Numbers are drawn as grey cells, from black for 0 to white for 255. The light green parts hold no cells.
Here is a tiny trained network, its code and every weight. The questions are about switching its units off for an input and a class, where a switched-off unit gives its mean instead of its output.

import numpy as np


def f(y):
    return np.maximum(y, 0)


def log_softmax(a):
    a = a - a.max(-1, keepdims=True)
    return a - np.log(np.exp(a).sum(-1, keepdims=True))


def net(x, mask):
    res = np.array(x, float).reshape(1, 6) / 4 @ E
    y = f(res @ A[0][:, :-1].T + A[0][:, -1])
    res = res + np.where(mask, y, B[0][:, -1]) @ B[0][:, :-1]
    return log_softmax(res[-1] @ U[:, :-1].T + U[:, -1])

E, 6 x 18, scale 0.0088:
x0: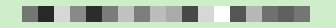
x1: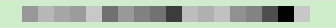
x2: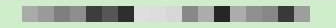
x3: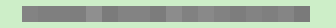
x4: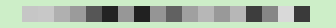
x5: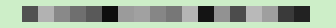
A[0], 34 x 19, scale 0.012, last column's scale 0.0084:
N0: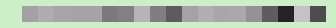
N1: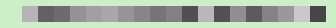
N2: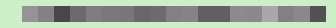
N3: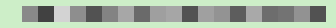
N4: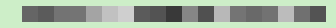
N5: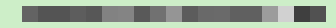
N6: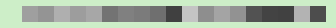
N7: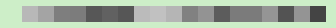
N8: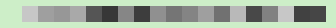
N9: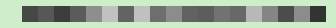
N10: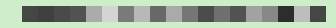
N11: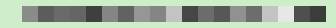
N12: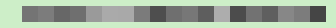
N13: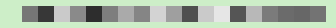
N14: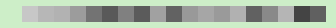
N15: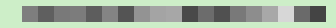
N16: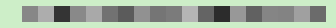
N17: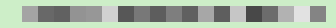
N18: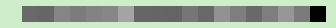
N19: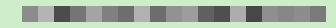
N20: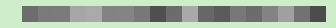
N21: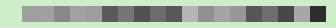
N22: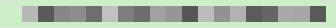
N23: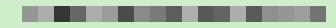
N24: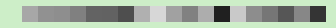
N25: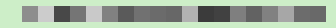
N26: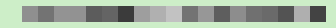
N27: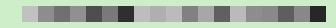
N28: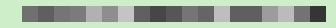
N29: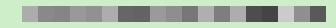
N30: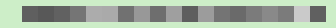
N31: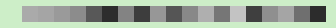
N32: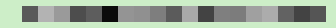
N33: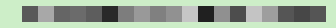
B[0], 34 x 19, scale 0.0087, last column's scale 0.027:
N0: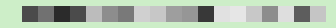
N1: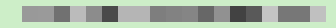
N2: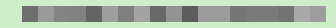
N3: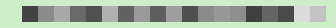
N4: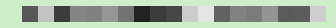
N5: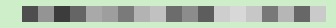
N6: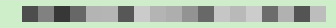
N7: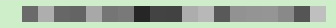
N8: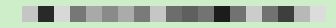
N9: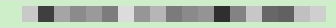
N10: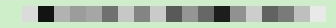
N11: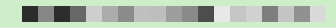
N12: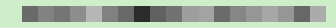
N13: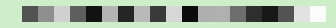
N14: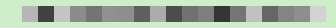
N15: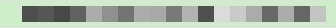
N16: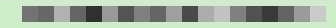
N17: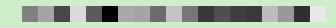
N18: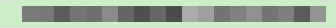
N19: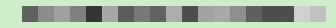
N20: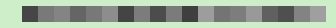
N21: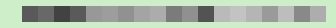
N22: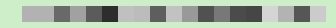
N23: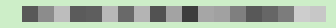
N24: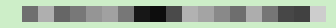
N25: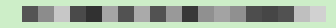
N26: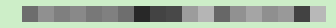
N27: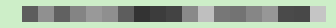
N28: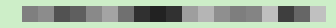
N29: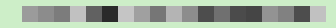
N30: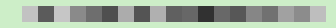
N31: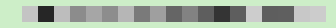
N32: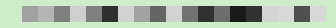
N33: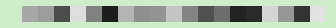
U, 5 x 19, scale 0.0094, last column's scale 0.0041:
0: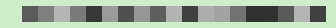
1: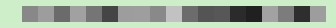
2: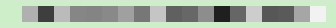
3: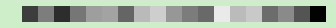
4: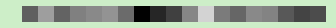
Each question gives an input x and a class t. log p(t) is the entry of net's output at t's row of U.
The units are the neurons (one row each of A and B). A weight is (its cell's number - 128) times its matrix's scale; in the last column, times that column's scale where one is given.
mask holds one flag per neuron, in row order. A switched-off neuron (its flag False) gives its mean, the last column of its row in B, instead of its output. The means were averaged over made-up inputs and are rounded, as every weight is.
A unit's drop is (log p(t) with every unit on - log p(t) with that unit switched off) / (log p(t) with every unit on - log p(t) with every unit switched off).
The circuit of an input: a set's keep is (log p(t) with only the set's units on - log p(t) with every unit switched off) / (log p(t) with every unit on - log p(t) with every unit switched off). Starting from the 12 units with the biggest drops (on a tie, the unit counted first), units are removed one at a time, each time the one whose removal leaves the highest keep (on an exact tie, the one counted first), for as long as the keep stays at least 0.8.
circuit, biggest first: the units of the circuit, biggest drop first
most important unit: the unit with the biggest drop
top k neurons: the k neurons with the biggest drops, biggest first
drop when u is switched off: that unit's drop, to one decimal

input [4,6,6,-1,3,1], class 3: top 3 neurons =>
(N0 N6 N4)
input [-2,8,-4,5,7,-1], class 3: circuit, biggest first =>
(N6)
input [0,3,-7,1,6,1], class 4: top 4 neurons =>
(N4 N28 N10 N9)
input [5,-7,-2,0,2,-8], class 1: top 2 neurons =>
(N22 N17)
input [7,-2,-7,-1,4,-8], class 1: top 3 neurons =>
(N22 N29 N17)
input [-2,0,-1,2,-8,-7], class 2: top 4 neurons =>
(N10 N9 N33 N32)
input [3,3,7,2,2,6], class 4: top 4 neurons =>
(N24 N7 N17 N27)
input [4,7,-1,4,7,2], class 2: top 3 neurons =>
(N14 N31 N8)
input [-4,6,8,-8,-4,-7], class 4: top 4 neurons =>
(N24 N27 N26 N7)
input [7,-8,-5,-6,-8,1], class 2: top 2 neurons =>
(N10 N9)
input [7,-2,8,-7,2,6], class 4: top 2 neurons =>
(N7 N24)
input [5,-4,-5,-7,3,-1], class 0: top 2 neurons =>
(N13 N24)
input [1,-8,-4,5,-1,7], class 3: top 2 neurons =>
(N5 N11)
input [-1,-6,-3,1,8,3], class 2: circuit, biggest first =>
(N8)
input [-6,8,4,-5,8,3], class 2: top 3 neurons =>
(N31 N8 N14)
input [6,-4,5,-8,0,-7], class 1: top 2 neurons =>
(N22 N17)
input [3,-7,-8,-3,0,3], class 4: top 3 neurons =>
(N4 N28 N0)
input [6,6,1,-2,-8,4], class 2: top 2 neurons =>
(N10 N9)
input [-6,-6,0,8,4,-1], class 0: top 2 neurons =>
(N25 N0)
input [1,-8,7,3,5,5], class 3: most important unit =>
N11
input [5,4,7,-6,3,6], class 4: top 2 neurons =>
(N24 N7)
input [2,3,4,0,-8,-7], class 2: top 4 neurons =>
(N10 N9 N33 N32)
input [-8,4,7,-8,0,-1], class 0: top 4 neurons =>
(N16 N23 N25 N19)
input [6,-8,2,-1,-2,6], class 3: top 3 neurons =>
(N11 N15 N5)
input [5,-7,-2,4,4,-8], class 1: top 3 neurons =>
(N22 N29 N17)
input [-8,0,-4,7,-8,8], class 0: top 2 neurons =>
(N25 N16)
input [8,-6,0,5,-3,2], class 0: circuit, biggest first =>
(N13)
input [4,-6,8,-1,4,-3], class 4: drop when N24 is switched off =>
0.2
